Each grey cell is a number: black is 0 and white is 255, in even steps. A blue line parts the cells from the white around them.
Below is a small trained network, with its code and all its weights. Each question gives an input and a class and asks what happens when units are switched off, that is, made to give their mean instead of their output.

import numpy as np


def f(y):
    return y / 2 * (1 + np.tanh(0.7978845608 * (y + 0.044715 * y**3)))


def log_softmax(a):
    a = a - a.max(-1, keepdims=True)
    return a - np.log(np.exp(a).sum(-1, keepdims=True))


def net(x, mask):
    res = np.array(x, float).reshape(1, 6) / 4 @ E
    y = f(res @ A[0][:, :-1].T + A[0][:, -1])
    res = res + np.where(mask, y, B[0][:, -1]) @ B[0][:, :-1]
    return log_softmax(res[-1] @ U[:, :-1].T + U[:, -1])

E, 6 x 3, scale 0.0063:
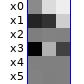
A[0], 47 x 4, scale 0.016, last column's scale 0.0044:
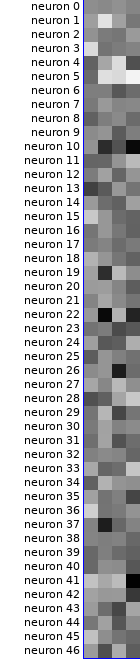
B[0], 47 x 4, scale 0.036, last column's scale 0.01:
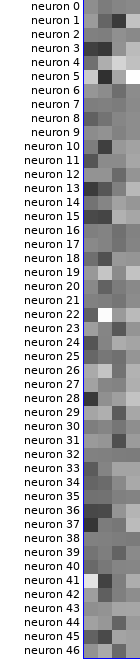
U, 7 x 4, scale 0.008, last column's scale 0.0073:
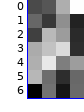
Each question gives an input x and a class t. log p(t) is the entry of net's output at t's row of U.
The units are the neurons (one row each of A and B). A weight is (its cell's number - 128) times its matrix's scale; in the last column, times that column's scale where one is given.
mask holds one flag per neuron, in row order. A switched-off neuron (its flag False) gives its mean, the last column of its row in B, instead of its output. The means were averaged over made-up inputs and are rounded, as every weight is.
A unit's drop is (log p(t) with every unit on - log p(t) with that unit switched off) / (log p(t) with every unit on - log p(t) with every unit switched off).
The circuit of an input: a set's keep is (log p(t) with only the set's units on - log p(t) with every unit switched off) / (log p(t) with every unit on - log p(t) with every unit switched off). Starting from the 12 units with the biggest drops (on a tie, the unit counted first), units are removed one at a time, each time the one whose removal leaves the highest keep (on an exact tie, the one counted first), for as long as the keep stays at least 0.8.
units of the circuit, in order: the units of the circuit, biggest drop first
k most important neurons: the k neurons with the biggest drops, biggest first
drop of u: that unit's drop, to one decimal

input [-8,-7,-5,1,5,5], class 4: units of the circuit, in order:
(neuron 26)
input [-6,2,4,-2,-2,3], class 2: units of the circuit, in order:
(neuron 5; neuron 22)
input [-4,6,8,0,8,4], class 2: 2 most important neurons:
(neuron 22; neuron 1)
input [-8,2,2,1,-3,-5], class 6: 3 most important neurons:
(neuron 37; neuron 5; neuron 4)
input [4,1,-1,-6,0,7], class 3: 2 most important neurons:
(neuron 19; neuron 13)
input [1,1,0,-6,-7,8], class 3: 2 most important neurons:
(neuron 19; neuron 22)
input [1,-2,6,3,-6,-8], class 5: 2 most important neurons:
(neuron 22; neuron 4)
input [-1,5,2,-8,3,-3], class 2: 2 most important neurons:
(neuron 5; neuron 37)
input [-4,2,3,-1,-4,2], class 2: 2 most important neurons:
(neuron 5; neuron 1)
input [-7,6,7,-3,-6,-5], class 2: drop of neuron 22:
0.2
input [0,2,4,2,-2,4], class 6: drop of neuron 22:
0.1
